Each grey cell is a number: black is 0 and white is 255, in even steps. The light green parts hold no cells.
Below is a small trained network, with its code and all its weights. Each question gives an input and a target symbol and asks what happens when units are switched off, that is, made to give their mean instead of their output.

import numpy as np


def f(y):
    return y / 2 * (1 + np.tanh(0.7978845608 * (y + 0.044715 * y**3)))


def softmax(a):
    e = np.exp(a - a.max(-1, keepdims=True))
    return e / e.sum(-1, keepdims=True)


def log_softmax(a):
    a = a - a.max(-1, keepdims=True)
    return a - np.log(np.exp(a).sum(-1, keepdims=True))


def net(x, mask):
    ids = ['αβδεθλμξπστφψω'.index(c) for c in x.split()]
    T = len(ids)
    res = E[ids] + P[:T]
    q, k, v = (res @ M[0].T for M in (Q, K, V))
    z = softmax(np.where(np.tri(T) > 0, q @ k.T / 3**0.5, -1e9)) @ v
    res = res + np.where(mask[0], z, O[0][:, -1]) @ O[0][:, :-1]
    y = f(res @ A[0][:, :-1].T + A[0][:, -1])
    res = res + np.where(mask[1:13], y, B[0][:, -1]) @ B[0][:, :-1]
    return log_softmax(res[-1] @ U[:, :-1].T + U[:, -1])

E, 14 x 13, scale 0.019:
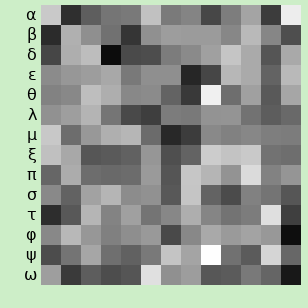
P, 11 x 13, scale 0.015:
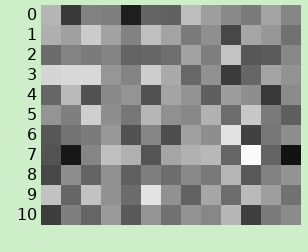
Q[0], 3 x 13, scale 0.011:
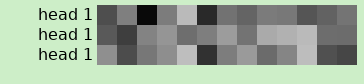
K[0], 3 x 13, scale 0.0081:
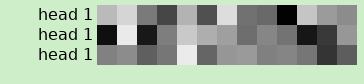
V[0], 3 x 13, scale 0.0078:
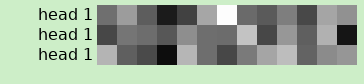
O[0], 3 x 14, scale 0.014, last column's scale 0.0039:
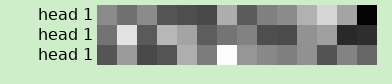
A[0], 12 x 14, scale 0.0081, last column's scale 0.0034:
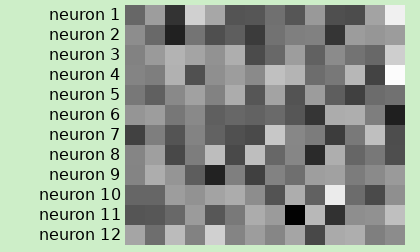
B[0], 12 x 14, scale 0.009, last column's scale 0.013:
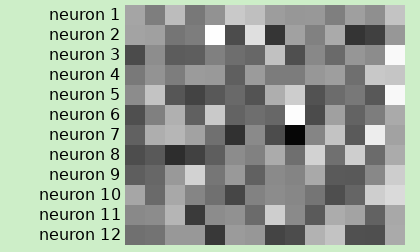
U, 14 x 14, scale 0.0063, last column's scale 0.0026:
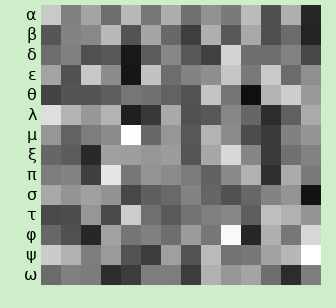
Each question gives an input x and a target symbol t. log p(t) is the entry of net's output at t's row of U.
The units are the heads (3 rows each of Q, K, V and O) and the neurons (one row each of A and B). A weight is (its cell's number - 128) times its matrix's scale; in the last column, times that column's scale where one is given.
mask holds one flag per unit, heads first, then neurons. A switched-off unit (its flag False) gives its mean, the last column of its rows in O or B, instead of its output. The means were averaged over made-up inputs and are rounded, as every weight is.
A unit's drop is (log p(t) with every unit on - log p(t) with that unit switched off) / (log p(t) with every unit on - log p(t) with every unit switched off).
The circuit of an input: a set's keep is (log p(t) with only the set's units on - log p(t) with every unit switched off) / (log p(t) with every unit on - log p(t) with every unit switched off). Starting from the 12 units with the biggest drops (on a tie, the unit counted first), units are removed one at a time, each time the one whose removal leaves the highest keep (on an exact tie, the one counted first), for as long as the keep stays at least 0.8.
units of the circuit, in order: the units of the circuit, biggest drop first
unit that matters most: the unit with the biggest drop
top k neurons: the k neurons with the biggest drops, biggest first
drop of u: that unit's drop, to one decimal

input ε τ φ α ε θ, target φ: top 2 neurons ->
(neuron 8; neuron 3)
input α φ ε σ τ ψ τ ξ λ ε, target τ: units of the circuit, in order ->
(head 1; neuron 6; neuron 8; neuron 3)
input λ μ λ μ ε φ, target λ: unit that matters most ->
neuron 10
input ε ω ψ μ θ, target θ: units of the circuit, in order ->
(head 1; neuron 5)
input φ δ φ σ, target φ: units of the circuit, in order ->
(head 1; neuron 8)
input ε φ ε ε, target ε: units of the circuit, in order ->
(head 1; neuron 4)
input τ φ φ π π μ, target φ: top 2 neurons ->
(neuron 8; neuron 3)
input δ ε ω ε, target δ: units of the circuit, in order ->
(head 1; neuron 8)
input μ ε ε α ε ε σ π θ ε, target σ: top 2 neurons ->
(neuron 3; neuron 5)
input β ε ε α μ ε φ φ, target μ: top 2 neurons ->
(neuron 10; neuron 8)
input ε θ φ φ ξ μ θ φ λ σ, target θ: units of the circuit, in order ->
(head 1; neuron 5; neuron 3)
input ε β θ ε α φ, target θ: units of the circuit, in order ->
(head 1; neuron 5; neuron 3; neuron 10)
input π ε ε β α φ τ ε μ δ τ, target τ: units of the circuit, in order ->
(neuron 11; neuron 7)
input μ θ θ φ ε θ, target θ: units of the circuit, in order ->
(head 1; neuron 3; neuron 5)
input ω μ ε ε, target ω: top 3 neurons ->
(neuron 6; neuron 8; neuron 12)
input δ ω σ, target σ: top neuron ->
(neuron 5)
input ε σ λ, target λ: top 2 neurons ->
(neuron 7; neuron 2)
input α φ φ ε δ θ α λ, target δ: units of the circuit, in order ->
(head 1; neuron 8; neuron 6)
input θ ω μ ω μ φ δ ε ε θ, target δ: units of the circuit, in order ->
(neuron 8; head 1; neuron 12; neuron 10)
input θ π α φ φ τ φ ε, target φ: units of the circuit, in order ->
(head 1; neuron 8; neuron 3)
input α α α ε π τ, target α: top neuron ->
(neuron 4)
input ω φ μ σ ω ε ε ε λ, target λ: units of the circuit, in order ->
(neuron 2; neuron 7; head 1)
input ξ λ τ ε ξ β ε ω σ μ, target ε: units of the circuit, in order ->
(head 1; neuron 12)
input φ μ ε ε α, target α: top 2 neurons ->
(neuron 11; neuron 3)
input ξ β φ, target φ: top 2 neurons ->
(neuron 3; neuron 6)
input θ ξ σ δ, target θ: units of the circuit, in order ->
(head 1; neuron 5)
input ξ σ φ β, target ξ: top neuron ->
(neuron 8)
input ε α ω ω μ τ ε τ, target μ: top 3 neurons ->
(neuron 10; neuron 8; neuron 4)
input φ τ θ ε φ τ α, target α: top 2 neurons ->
(neuron 11; neuron 7)
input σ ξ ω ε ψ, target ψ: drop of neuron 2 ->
0.2
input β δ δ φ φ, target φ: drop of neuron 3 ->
0.2
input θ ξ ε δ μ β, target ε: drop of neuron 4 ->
-0.2
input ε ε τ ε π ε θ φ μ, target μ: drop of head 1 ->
0.2
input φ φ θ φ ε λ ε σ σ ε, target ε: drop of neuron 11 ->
-0.1
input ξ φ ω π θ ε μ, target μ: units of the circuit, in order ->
(neuron 2)
